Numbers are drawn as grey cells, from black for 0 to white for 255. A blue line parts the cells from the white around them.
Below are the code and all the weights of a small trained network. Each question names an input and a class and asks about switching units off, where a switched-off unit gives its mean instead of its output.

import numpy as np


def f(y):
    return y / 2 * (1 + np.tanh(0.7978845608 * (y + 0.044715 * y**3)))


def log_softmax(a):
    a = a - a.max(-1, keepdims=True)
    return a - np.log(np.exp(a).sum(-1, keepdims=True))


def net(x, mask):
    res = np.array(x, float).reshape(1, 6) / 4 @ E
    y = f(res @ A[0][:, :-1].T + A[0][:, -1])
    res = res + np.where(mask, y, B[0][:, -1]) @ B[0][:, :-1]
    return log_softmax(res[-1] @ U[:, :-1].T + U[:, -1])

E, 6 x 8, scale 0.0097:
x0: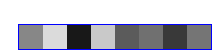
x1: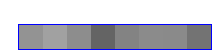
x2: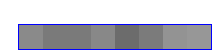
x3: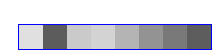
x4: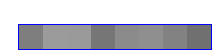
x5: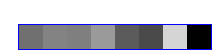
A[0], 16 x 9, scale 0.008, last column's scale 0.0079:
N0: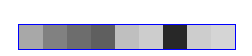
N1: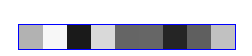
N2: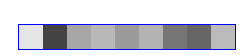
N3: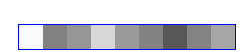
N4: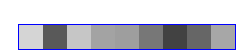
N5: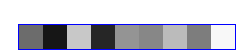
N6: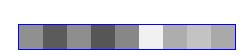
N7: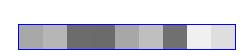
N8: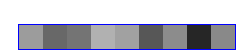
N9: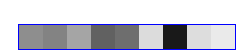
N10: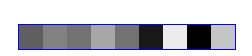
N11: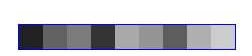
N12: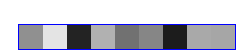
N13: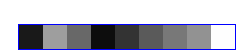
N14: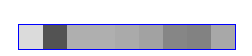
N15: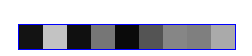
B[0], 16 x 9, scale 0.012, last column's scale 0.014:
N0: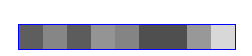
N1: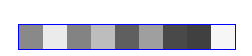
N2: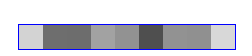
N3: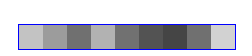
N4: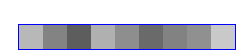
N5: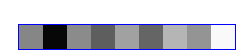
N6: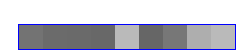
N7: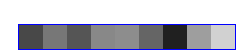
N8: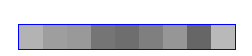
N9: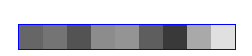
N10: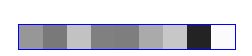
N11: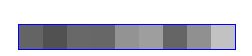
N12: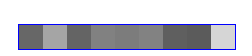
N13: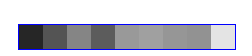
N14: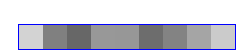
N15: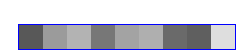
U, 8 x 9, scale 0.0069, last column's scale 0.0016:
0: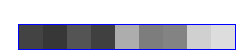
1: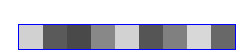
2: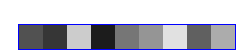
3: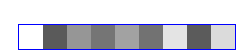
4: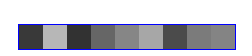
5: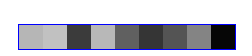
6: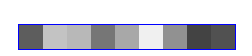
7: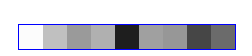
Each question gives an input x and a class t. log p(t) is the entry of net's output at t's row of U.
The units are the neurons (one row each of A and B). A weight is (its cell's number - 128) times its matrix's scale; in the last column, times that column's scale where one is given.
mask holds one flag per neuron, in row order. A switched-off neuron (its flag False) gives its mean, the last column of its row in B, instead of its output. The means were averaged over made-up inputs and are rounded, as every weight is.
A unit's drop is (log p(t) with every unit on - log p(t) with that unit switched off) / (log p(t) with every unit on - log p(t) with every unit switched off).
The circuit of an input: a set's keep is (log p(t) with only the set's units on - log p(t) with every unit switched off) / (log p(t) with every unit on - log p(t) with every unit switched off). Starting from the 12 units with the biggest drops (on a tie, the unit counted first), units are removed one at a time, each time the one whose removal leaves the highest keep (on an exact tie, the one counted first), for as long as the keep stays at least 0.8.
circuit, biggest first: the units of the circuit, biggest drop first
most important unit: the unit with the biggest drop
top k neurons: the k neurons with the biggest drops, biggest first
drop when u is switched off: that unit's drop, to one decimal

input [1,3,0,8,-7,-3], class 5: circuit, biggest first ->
[N3]
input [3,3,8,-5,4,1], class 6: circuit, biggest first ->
[N15; N0]
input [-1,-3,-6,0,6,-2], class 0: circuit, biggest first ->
[N1; N3]
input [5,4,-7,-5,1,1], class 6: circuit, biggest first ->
[N15; N9]
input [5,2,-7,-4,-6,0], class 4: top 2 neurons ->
[N10; N12]
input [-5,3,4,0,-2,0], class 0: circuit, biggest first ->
[N3; N1]
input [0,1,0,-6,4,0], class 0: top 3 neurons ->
[N1; N10; N13]
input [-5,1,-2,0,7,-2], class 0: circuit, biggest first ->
[N3; N1]
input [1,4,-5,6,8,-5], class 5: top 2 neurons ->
[N5; N3]
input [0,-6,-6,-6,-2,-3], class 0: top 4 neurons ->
[N1; N13; N11; N3]
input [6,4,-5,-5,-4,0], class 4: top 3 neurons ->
[N10; N12; N8]
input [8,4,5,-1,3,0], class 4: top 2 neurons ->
[N10; N12]
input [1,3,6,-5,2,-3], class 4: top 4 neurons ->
[N5; N15; N12; N2]
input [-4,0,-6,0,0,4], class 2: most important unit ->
N3
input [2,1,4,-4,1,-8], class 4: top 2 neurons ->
[N5; N12]
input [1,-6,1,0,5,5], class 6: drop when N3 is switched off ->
0.2
